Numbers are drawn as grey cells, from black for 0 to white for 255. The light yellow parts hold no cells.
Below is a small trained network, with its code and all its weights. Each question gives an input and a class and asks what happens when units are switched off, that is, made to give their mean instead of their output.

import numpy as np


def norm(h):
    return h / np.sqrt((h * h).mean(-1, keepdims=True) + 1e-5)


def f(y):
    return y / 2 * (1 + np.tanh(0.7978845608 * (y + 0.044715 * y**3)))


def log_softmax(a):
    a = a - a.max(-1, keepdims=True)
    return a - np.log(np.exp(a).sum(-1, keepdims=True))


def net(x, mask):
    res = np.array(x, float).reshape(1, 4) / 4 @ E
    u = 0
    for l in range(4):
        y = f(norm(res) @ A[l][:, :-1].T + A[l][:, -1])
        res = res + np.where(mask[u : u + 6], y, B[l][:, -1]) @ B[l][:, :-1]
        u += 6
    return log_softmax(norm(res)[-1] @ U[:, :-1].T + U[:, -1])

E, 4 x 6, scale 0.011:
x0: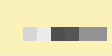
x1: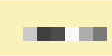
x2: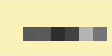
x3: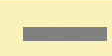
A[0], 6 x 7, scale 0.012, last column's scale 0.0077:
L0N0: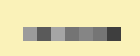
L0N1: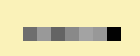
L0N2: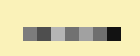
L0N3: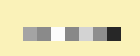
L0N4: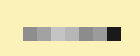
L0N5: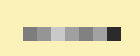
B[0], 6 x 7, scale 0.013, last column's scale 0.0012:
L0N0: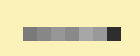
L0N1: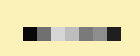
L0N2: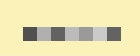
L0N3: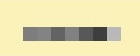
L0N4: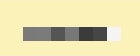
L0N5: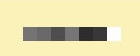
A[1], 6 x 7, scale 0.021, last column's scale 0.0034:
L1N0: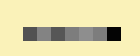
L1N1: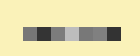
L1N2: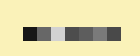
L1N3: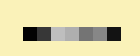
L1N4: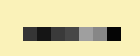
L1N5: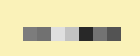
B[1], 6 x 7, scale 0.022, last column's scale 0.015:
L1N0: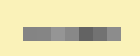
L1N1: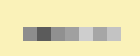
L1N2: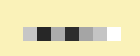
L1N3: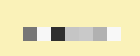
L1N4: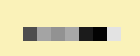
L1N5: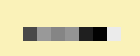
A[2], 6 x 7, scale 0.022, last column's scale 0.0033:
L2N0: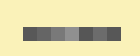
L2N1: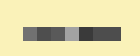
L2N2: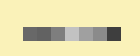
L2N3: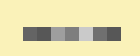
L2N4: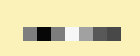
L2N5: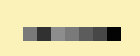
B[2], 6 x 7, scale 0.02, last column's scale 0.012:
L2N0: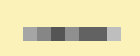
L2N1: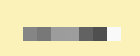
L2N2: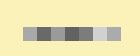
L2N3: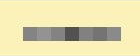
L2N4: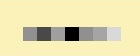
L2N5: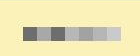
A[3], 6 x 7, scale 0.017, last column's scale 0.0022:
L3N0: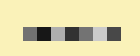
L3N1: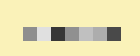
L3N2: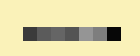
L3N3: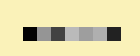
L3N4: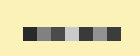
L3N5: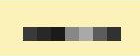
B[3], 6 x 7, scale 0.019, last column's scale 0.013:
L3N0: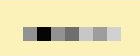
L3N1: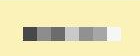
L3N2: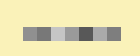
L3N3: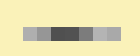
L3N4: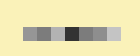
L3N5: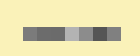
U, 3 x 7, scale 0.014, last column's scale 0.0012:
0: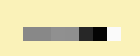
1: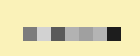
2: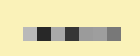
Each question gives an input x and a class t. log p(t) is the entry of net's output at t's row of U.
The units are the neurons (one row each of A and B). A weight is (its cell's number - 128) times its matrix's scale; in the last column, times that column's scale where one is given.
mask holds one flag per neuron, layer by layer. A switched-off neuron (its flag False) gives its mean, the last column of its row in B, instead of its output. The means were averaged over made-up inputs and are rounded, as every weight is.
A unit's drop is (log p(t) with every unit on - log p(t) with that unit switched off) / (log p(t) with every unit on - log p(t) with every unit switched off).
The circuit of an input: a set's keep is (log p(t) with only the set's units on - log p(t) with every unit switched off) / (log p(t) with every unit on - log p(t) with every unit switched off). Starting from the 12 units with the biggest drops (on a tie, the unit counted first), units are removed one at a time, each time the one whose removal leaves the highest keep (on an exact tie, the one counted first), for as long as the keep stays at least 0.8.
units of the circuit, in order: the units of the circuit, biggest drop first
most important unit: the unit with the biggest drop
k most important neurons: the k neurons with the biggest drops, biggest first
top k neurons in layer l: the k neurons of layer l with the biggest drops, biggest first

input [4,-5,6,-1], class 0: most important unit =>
L1N2
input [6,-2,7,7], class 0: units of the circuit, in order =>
L1N2, L1N3
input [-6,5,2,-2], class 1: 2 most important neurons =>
L1N3, L1N2
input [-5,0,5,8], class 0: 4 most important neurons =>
L1N4, L2N5, L0N1, L1N0
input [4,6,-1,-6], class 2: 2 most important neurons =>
L1N3, L1N5
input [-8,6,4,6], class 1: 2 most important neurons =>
L1N3, L1N2
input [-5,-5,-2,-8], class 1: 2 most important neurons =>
L1N3, L2N4
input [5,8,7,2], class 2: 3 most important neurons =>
L1N5, L1N3, L2N4
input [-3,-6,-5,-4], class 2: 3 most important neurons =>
L1N2, L1N4, L2N1
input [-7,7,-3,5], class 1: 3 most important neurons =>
L1N3, L1N2, L1N5
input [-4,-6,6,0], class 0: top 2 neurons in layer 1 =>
L1N4, L1N1
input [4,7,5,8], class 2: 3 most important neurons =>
L1N5, L1N3, L2N4
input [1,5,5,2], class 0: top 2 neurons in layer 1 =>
L1N4, L1N2
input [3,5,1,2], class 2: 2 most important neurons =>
L1N3, L1N5
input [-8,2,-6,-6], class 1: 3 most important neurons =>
L1N3, L1N4, L1N1
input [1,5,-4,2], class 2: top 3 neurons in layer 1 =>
L1N4, L1N1, L1N3
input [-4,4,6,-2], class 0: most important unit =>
L1N4
